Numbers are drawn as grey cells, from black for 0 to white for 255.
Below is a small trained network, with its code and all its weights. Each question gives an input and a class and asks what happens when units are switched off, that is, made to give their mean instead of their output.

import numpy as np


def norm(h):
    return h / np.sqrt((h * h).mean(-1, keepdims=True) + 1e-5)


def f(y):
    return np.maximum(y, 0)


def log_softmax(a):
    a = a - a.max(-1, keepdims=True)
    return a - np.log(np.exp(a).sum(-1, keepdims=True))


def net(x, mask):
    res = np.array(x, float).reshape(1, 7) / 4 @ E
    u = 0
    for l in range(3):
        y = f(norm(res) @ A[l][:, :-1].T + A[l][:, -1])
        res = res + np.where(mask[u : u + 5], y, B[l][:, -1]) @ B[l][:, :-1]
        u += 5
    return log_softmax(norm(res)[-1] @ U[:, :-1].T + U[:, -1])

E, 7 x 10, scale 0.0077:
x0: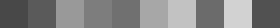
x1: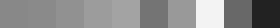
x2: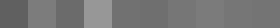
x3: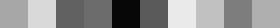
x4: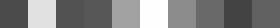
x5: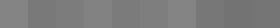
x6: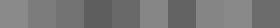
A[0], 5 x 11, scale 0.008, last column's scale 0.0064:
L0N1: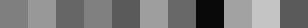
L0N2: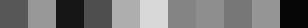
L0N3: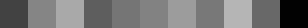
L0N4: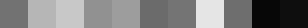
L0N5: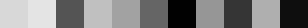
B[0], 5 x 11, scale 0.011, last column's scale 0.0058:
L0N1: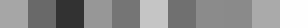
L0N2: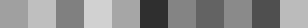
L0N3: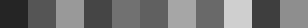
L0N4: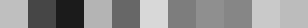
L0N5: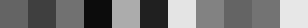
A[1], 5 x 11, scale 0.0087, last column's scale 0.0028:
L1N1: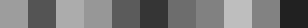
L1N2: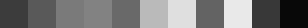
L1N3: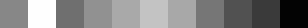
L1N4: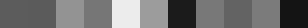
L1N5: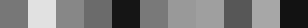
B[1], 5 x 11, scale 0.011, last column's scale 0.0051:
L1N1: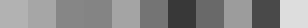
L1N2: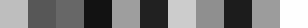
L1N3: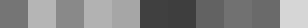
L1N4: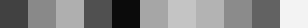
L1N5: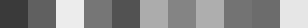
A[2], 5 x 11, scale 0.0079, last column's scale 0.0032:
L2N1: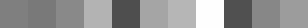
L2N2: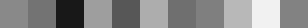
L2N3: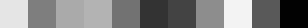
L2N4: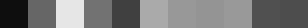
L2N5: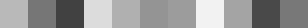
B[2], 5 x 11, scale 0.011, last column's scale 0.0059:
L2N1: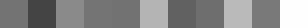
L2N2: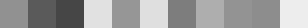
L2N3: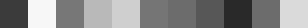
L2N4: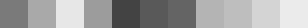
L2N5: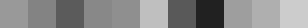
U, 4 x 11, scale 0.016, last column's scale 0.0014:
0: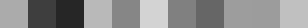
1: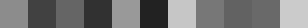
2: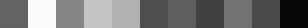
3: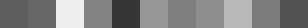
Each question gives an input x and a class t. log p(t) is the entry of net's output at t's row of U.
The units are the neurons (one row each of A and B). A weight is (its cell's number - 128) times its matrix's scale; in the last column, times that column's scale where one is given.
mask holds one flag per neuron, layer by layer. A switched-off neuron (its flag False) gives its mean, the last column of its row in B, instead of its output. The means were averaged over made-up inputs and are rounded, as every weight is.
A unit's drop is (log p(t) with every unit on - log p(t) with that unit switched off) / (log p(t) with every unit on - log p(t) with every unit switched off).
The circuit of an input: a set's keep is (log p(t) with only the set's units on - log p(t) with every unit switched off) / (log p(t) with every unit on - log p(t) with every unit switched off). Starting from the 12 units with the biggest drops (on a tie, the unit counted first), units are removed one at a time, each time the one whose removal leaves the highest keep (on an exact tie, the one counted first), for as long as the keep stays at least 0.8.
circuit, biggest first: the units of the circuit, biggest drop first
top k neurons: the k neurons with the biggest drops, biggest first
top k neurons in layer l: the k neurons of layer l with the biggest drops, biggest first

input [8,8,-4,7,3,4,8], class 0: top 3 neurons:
[L0N4; L0N5; L2N1]
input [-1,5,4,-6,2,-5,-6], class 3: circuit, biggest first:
[L1N4]
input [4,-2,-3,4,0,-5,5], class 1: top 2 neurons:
[L1N2; L0N3]
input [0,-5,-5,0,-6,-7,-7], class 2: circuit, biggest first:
[L2N3; L1N1]
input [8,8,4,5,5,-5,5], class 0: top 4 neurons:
[L0N4; L0N5; L2N5; L2N1]
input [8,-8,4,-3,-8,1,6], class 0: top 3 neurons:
[L0N1; L0N5; L0N2]
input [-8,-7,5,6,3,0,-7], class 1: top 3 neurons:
[L0N5; L0N4; L2N5]
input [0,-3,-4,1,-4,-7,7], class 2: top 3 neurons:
[L2N3; L0N4; L1N1]
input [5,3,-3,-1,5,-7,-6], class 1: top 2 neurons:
[L1N2; L0N3]
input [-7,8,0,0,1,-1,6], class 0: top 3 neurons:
[L0N4; L1N2; L2N5]
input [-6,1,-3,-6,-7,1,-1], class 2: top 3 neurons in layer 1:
[L1N2; L1N1; L1N5]
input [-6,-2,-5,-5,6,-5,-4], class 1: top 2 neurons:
[L0N5; L2N3]
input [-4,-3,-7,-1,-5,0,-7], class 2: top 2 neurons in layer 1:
[L1N2; L1N1]
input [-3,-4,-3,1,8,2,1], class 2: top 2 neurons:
[L0N2; L1N3]
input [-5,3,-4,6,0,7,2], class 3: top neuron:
[L1N5]
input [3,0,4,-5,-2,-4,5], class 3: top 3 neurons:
[L1N4; L0N5; L2N4]
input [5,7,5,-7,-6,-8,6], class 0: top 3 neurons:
[L0N4; L1N5; L2N5]
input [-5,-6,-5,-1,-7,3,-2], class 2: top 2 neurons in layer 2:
[L2N3; L2N1]
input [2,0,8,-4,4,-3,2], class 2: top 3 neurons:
[L0N2; L1N3; L1N5]
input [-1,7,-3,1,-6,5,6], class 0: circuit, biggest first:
[L0N4]
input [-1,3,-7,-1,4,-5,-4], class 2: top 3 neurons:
[L1N3; L0N2; L0N1]
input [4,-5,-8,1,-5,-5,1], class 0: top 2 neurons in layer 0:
[L0N1; L0N2]
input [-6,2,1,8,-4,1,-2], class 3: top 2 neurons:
[L1N5; L1N2]
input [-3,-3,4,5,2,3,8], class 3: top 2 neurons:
[L1N5; L0N4]
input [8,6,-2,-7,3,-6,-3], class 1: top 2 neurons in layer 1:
[L1N2; L1N5]
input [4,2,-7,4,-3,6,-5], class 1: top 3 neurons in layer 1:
[L1N2; L1N4; L1N1]
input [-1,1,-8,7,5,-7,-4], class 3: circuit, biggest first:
[L1N5]
